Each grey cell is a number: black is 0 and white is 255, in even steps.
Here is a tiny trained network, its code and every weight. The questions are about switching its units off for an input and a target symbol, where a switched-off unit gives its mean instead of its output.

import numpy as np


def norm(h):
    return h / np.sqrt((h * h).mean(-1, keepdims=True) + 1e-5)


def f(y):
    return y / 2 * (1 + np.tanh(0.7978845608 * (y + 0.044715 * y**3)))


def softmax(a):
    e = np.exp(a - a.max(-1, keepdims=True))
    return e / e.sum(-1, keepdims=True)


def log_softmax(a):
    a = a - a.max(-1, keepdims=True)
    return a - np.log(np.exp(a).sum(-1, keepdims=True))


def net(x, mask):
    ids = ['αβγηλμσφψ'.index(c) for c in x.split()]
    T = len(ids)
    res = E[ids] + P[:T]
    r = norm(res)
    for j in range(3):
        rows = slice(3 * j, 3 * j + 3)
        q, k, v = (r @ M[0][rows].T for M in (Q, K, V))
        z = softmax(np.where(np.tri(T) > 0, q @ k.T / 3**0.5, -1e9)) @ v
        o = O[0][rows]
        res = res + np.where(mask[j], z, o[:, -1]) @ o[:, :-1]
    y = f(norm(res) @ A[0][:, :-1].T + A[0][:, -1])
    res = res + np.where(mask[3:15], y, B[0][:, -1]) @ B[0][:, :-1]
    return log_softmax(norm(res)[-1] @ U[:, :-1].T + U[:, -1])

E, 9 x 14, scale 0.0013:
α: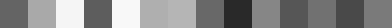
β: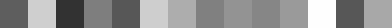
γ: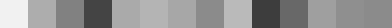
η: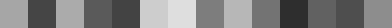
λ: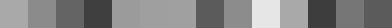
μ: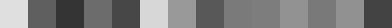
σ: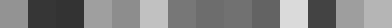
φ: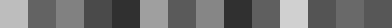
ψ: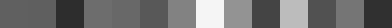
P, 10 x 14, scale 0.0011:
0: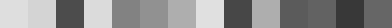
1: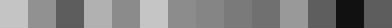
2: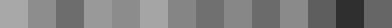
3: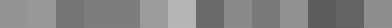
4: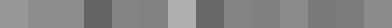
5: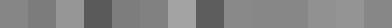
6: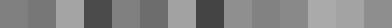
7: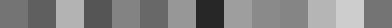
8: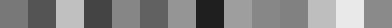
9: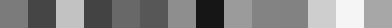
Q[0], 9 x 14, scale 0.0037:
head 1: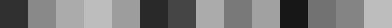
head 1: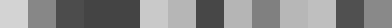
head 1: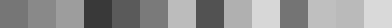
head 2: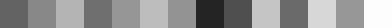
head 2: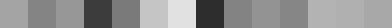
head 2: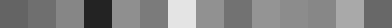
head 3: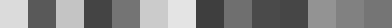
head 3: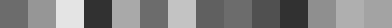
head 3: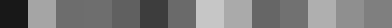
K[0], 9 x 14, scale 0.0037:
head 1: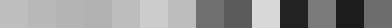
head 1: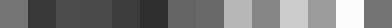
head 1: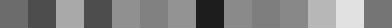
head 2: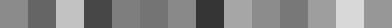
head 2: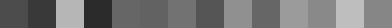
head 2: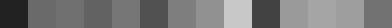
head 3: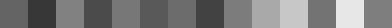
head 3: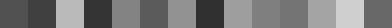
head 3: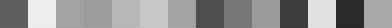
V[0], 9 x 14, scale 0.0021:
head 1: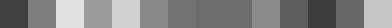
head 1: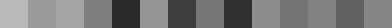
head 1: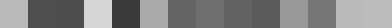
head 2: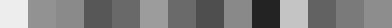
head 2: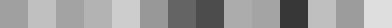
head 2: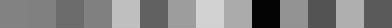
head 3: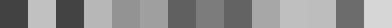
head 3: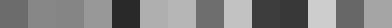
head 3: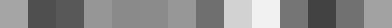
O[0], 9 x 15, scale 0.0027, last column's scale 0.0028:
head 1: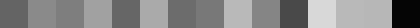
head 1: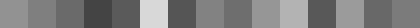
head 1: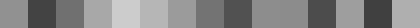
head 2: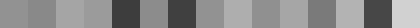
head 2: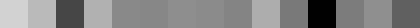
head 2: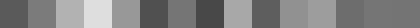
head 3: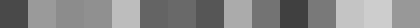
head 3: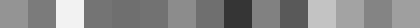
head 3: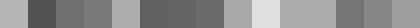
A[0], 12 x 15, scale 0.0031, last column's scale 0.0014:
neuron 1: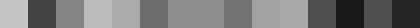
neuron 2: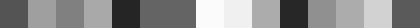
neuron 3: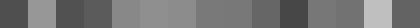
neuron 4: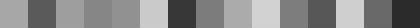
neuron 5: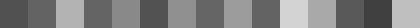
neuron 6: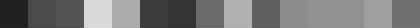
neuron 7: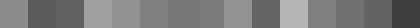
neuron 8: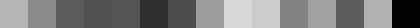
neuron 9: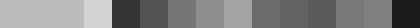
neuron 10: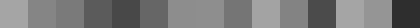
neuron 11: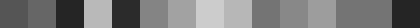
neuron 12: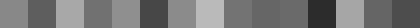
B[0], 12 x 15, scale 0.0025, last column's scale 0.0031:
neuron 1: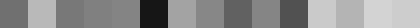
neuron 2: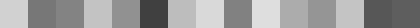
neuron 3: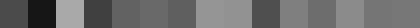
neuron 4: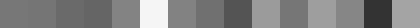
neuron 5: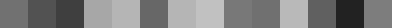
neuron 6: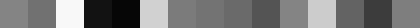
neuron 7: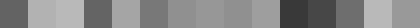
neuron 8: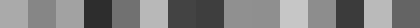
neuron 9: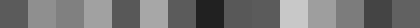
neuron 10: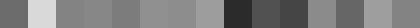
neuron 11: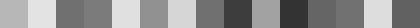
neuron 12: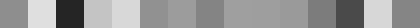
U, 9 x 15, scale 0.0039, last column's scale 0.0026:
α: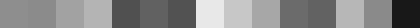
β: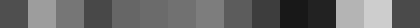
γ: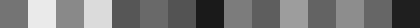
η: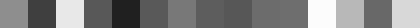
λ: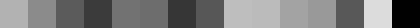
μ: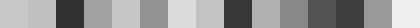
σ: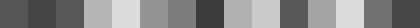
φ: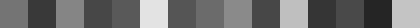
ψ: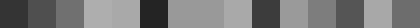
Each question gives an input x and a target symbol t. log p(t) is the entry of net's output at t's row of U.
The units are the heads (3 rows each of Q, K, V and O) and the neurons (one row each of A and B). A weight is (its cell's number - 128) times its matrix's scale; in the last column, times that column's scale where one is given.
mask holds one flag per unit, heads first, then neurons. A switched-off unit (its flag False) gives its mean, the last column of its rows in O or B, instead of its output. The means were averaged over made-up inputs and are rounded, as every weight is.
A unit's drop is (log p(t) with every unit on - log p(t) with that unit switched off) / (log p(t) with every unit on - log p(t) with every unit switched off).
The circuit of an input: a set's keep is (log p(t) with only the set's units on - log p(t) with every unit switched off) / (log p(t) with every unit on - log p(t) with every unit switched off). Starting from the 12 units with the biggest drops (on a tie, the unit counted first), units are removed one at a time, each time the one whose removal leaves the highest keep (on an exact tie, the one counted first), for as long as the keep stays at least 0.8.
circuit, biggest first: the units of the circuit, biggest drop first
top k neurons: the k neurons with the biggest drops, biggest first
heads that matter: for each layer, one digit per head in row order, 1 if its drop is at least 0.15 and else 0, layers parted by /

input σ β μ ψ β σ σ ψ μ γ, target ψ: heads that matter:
110
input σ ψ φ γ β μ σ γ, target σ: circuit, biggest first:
(head 1; neuron 4; neuron 6)
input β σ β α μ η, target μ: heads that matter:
100
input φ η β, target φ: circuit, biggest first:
(head 1; neuron 12)
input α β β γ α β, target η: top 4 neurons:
(neuron 5; neuron 12; neuron 3; neuron 7)
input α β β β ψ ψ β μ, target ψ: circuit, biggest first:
(head 2; neuron 5)
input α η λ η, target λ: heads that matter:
101
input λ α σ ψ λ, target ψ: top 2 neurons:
(neuron 5; neuron 1)
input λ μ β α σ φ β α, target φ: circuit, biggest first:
(head 1; neuron 1; head 3)
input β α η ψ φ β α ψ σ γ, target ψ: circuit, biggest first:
(head 1; head 2; neuron 5)
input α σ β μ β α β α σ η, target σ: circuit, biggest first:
(head 1; neuron 6)
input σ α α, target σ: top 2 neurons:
(neuron 5; neuron 6)
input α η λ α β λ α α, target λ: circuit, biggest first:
(head 1; head 3; neuron 8)
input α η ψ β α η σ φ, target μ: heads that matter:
001
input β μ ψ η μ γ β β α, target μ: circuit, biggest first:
(head 2)
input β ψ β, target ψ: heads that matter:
101
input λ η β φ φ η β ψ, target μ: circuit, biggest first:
(neuron 12)
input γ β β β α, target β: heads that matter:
111
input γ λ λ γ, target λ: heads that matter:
101
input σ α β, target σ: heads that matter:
101
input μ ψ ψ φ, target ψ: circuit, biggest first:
(head 2; neuron 5)
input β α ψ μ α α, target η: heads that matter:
110
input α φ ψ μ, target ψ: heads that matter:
010
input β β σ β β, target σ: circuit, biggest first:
(head 3; head 1)
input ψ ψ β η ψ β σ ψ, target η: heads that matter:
011
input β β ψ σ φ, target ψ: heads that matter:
010
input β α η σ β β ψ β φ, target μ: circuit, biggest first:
(neuron 12; neuron 6)
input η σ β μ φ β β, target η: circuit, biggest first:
(head 3)
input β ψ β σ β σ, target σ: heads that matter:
100
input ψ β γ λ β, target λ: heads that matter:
111
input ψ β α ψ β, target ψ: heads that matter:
001
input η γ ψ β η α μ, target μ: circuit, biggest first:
(head 1; neuron 1; neuron 12)
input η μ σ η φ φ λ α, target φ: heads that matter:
110
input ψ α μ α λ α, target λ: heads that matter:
101
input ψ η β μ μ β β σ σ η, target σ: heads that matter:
100
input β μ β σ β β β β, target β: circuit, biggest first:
(head 2; head 3)
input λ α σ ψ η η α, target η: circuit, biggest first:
(head 1; head 3)
